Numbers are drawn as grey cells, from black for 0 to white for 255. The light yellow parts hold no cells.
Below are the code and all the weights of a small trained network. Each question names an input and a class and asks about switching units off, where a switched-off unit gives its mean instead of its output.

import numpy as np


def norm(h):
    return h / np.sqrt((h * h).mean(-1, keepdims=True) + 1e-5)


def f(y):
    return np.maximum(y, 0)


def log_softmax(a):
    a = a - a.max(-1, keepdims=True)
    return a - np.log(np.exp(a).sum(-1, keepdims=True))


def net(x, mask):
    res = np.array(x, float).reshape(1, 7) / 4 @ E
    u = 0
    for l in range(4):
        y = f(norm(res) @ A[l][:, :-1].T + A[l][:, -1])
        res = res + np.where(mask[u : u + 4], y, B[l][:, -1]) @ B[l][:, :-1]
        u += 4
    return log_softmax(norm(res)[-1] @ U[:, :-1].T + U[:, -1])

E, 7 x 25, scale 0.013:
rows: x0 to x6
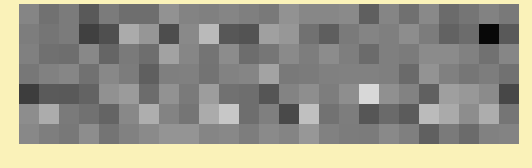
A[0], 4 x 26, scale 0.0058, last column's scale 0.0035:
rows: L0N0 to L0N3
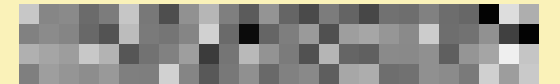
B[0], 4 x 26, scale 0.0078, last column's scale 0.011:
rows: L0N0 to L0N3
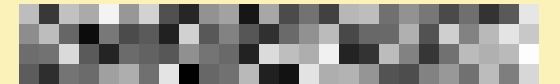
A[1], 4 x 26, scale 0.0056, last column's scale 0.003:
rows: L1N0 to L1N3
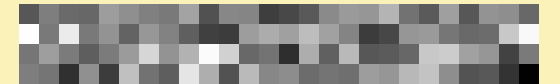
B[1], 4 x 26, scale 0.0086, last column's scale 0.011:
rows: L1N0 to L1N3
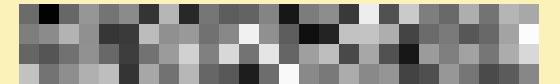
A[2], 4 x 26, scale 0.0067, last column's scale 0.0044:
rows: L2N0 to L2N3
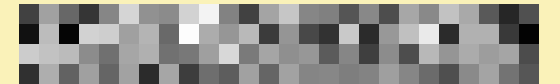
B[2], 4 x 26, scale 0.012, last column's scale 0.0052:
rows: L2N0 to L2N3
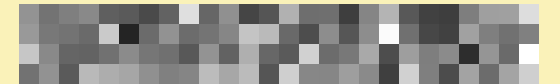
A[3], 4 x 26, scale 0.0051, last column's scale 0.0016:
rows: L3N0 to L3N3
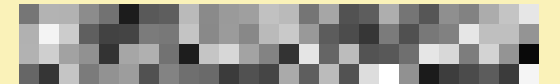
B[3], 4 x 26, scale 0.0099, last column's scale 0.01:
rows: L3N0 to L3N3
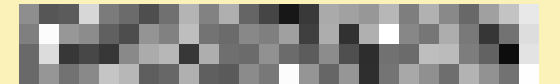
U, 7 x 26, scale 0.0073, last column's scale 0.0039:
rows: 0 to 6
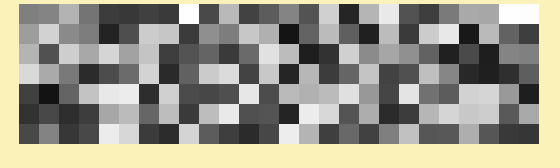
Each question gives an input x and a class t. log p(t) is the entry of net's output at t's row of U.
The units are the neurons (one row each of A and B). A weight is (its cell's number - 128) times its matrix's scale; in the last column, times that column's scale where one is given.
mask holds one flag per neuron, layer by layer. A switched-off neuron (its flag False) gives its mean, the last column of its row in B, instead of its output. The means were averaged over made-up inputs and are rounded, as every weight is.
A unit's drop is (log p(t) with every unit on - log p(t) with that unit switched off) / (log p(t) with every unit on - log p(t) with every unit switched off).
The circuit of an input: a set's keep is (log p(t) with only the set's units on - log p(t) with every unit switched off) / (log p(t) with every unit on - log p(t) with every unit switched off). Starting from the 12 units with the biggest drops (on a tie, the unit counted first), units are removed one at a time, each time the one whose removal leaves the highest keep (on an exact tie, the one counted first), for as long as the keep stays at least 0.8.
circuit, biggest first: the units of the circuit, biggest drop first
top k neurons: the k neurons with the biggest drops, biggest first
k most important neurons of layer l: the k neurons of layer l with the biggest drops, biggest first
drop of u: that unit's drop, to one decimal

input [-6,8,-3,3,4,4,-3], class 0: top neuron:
L2N0
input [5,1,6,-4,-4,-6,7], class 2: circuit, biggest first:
L0N0; L0N1
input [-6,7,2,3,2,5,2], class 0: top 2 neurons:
L2N0; L0N1
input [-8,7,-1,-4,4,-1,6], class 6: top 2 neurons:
L3N3; L0N2
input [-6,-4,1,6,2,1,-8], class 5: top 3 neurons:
L3N3; L2N0; L3N2
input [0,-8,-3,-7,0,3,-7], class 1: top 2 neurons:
L0N2; L3N2
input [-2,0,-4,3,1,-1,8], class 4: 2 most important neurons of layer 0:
L0N2; L0N0
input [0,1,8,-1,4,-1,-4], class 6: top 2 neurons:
L0N3; L0N2
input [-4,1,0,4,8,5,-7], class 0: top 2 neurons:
L2N0; L0N3
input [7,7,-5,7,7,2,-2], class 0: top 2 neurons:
L2N0; L0N3
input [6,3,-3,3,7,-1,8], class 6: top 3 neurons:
L0N2; L3N3; L1N0
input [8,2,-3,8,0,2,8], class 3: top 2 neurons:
L0N2; L2N0
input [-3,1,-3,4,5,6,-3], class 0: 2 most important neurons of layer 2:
L2N0; L2N2
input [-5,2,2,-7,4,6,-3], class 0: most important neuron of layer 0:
L0N3
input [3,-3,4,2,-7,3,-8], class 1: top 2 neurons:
L2N2; L3N2
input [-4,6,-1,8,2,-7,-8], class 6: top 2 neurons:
L1N1; L3N3
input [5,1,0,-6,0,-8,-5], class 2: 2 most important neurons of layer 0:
L0N3; L0N1
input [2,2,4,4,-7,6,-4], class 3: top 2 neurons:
L0N0; L2N2
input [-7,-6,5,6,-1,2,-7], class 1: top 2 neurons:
L0N2; L3N2
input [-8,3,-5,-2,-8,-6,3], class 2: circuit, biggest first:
L0N0
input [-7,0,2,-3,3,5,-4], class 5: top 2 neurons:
L0N2; L1N0
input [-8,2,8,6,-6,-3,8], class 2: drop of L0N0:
0.7
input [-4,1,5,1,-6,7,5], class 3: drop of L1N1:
-0.1
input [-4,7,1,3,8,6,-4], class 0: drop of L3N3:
0.0
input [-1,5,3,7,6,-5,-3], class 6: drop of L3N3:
0.1
